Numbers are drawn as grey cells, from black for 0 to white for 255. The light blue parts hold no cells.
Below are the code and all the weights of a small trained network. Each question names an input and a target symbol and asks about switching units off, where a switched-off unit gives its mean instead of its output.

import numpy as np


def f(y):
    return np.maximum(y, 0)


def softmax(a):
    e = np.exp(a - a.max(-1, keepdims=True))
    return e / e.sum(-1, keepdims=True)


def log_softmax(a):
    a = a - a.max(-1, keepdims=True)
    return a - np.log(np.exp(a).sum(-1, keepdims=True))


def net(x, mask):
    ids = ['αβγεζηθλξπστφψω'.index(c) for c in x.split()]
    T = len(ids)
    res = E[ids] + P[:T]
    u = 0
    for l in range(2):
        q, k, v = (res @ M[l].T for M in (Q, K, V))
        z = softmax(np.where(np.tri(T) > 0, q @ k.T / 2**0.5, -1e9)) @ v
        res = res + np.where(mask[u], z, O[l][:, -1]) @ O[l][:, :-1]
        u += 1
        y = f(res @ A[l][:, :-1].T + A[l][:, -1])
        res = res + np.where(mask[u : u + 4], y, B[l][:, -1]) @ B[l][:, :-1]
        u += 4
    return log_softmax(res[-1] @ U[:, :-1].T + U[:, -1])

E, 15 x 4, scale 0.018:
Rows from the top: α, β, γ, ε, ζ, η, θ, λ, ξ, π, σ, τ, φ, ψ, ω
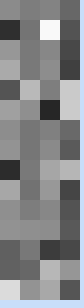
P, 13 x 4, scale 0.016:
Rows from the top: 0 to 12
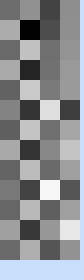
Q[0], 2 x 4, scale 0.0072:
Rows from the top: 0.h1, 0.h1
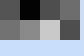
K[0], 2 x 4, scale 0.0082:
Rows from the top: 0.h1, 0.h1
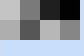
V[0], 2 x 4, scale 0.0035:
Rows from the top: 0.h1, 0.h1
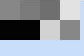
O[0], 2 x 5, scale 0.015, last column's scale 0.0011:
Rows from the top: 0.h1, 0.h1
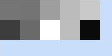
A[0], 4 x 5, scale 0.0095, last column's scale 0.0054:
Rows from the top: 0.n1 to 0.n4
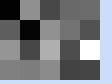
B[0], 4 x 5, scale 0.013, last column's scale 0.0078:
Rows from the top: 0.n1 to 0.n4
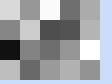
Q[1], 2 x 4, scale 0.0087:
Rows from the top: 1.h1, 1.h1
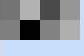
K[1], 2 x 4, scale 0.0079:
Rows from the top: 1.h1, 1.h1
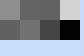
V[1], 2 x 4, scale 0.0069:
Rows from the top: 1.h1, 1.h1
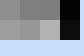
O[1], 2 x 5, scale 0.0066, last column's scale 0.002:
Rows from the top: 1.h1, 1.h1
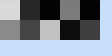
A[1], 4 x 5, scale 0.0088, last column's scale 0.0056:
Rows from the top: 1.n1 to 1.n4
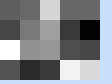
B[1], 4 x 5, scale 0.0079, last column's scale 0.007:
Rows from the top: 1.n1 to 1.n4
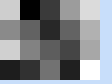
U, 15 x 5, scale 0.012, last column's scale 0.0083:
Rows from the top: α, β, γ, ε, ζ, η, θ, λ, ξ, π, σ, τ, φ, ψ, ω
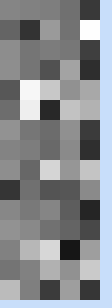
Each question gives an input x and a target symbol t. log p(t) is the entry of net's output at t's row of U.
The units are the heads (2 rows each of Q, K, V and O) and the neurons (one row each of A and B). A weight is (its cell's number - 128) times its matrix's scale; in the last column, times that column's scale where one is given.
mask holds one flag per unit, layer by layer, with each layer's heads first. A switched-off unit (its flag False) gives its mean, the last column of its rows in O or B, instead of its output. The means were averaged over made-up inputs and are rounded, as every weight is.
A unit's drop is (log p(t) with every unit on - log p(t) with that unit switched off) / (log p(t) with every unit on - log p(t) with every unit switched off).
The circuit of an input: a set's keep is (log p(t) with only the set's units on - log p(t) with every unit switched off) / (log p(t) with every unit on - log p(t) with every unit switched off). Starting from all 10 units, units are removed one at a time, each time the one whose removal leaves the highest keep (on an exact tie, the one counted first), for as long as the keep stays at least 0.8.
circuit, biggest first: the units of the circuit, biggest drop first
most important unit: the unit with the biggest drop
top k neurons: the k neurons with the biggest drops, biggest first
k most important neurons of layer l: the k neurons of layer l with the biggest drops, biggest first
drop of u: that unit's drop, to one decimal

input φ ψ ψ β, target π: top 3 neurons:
[0.n2; 0.n3; 1.n2]
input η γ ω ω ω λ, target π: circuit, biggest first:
[0.n3; 0.n2]
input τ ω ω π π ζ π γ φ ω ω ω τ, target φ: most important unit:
0.n3
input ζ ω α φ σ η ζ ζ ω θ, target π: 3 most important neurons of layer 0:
[0.n3; 0.n2; 0.n1]
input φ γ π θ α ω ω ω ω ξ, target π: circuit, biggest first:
[0.n2; 0.n3]
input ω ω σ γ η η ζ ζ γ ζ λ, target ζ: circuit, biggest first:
[1.h1; 1.n1]
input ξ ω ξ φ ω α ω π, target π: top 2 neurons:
[0.n3; 0.n1]
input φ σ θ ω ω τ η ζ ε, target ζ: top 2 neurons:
[1.n1; 1.n2]
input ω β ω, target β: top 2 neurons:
[1.n1; 0.n2]
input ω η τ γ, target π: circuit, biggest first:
[0.n3; 0.n1; 0.n2]
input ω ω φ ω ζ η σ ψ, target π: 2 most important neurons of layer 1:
[1.n4; 1.n1]
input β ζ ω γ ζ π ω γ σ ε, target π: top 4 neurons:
[0.n3; 0.n2; 1.n2; 0.n1]
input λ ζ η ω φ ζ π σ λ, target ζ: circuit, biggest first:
[1.n1; 1.h1]
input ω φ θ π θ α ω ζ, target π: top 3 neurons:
[1.n4; 0.n1; 1.n1]
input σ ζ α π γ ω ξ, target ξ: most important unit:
0.n1
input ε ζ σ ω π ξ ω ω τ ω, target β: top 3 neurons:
[1.n1; 0.n3; 0.n4]
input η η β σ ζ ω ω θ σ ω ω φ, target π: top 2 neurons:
[1.n4; 0.n1]
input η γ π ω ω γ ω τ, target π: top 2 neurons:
[0.n1; 1.n4]
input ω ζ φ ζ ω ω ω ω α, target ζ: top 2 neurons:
[1.n1; 1.n4]
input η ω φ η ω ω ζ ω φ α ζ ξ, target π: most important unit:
1.n4
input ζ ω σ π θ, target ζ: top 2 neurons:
[1.n1; 1.n4]
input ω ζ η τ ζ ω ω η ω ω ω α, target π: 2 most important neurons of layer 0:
[0.n1; 0.n4]
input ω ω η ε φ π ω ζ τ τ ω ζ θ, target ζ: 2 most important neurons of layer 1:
[1.n1; 1.n2]
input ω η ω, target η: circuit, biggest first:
[1.h1; 0.h1]
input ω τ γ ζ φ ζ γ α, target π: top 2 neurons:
[0.n1; 1.n4]
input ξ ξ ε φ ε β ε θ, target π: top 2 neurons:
[0.n1; 1.n4]
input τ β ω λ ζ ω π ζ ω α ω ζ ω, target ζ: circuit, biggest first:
[1.h1]
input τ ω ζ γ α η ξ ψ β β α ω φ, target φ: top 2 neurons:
[0.n1; 0.n3]
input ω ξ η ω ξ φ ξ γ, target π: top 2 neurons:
[0.n3; 0.n1]
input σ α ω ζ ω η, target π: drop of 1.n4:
0.4
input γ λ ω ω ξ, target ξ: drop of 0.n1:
0.4
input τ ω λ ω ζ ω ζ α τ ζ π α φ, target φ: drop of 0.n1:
0.8
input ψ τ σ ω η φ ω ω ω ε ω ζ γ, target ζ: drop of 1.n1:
0.2
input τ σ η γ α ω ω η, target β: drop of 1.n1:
-0.2
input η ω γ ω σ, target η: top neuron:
[1.n4]
